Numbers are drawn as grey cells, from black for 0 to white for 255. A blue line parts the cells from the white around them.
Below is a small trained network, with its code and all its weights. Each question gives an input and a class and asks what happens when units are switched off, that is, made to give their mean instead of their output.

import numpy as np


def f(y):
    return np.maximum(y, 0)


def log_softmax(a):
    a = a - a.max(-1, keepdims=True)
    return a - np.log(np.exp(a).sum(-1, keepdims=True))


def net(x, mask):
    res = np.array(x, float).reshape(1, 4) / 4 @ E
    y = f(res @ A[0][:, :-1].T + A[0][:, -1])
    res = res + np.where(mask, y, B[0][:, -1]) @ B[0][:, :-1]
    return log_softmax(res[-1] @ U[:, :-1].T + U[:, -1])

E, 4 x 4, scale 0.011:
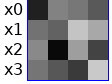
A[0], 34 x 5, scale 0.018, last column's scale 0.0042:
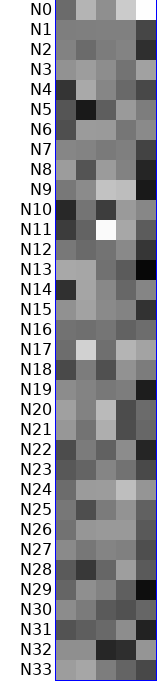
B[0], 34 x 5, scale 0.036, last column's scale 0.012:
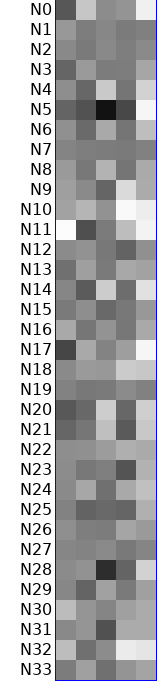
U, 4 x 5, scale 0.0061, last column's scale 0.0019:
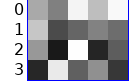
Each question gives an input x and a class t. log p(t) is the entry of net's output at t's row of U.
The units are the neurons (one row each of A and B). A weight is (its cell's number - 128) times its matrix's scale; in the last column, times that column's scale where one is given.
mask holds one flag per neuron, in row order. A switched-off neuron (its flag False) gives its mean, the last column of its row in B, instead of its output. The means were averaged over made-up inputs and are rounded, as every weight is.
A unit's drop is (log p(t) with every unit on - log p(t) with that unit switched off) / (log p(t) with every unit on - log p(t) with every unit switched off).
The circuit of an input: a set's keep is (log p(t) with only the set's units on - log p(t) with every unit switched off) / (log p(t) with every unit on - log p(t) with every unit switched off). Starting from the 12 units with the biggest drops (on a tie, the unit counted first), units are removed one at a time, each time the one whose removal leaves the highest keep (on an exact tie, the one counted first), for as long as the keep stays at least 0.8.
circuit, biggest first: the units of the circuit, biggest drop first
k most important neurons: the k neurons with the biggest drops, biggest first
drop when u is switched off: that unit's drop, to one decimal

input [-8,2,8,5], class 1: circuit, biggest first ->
(N5)
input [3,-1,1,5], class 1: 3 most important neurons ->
(N17 N0 N5)
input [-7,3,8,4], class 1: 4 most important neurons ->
(N5 N28 N14 N4)
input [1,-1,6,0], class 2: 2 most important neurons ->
(N10 N21)
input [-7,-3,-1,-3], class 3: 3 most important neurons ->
(N11 N14 N4)
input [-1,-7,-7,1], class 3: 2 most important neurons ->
(N17 N11)
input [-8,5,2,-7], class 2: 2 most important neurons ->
(N10 N20)
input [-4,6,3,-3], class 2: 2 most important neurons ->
(N10 N32)
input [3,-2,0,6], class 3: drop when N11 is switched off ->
0.2
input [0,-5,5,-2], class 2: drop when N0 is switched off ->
0.2
